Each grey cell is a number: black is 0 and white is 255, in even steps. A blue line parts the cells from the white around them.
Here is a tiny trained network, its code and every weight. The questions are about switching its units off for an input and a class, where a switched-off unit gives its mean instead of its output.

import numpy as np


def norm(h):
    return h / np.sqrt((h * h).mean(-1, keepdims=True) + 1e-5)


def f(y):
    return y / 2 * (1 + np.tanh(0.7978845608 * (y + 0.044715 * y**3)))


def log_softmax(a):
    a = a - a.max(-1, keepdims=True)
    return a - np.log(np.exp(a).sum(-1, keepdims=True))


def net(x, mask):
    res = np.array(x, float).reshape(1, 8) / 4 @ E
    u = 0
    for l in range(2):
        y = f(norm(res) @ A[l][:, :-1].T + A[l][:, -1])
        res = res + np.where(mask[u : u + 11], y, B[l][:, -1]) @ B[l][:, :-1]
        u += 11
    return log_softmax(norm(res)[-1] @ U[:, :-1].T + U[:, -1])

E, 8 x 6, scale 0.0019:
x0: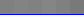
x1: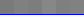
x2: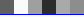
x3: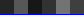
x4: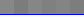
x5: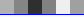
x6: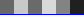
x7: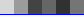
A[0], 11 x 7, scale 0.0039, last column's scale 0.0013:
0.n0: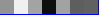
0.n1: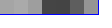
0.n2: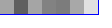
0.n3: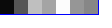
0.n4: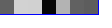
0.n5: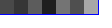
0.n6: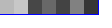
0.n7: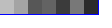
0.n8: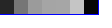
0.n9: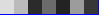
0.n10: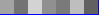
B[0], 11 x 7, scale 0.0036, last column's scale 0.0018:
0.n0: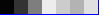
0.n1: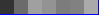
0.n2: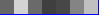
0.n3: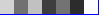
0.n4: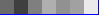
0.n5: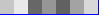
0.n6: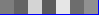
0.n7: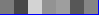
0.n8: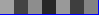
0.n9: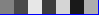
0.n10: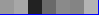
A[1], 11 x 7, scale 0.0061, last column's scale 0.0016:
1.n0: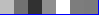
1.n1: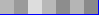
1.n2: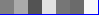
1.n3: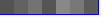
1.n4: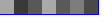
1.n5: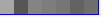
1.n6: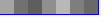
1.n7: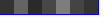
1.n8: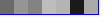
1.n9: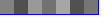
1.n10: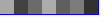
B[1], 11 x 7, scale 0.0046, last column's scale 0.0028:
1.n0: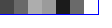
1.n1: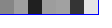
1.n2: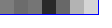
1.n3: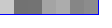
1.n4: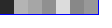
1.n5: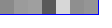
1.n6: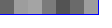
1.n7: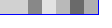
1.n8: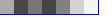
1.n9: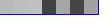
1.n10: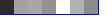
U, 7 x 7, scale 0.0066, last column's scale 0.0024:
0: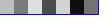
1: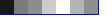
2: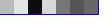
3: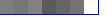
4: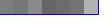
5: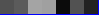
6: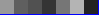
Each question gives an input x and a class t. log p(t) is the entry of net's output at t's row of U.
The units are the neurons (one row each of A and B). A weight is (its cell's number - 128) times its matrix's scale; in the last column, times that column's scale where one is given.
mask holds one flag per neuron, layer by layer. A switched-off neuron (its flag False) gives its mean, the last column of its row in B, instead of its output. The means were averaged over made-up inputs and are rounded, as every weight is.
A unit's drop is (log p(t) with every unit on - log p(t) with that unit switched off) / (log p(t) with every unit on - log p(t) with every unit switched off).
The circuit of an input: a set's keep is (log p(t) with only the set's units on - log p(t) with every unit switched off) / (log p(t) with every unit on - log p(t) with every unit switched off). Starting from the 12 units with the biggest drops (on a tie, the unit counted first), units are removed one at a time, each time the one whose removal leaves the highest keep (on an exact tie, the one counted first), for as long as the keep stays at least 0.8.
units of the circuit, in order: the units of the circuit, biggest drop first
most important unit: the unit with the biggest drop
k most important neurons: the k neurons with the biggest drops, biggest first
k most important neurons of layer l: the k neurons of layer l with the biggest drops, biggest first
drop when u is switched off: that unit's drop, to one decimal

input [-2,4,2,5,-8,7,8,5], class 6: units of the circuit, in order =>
[1.n8; 1.n2]
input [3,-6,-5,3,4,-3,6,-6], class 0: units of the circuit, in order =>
[0.n3; 1.n9]
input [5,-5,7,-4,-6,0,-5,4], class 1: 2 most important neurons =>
[0.n0; 0.n3]
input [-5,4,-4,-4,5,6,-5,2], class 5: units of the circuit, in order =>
[1.n0; 1.n8]
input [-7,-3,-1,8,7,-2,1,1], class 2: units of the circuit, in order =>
[1.n7]
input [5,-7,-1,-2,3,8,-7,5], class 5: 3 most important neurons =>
[1.n0; 0.n3; 1.n8]
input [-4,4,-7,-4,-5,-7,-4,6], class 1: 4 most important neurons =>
[1.n10; 1.n4; 0.n3; 1.n0]
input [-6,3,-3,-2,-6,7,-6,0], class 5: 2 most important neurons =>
[1.n0; 1.n8]
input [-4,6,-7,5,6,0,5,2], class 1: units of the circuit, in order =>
[1.n4; 1.n10]
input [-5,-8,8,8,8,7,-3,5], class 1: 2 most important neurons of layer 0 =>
[0.n0; 0.n3]
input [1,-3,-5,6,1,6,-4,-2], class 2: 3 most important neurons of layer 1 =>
[1.n7; 1.n8; 1.n2]
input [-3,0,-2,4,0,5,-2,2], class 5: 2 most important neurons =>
[1.n0; 0.n5]
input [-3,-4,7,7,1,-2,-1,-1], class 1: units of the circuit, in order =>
[0.n0; 1.n7]
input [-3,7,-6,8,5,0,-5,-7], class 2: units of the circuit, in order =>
[1.n7; 0.n5]
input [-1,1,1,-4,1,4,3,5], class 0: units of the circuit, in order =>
[0.n9]
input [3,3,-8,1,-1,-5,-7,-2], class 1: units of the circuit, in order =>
[1.n4; 1.n10]
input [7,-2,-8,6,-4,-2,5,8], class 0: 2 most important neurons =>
[0.n9; 0.n0]
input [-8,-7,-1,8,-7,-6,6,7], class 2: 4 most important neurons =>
[1.n7; 0.n3; 1.n0; 0.n5]
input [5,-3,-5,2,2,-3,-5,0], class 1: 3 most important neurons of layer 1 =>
[1.n4; 1.n10; 1.n0]
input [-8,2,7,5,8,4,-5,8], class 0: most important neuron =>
[0.n9]
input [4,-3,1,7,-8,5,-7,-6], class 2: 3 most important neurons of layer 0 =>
[0.n9; 0.n5; 0.n6]
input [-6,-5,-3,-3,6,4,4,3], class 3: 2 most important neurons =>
[0.n3; 1.n0]
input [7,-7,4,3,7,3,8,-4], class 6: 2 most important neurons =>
[1.n8; 0.n9]
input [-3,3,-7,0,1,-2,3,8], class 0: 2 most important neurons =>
[0.n9; 0.n0]
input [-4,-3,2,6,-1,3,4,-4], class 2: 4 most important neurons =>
[1.n7; 0.n9; 0.n7; 0.n6]
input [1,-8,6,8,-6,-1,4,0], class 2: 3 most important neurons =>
[1.n7; 1.n10; 1.n4]
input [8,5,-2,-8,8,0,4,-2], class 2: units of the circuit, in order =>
[1.n1]
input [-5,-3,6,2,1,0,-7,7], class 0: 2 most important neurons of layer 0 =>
[0.n9; 0.n6]
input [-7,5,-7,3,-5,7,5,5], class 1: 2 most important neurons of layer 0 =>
[0.n3; 0.n10]
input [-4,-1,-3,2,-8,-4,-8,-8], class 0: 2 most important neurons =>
[0.n3; 0.n8]
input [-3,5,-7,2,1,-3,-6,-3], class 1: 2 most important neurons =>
[1.n4; 1.n10]
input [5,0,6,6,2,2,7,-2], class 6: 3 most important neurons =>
[1.n8; 1.n2; 1.n1]
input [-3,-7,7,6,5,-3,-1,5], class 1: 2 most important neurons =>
[0.n0; 0.n3]
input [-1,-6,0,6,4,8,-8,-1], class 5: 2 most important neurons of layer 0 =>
[0.n5; 0.n10]
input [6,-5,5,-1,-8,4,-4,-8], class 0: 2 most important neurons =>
[0.n3; 1.n9]
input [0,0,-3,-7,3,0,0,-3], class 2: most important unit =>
1.n1
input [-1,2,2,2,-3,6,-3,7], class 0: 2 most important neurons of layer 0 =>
[0.n9; 0.n6]
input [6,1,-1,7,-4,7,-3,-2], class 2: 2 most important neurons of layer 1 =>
[1.n7; 1.n8]
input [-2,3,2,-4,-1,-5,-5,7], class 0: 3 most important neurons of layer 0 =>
[0.n9; 0.n6; 0.n7]
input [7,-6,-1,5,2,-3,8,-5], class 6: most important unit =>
1.n8
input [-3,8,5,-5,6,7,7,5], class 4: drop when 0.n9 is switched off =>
0.1
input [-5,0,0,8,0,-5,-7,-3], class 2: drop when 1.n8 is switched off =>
0.2
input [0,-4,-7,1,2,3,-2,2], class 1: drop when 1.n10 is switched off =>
0.1
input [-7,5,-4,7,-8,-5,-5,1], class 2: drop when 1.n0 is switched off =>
0.2
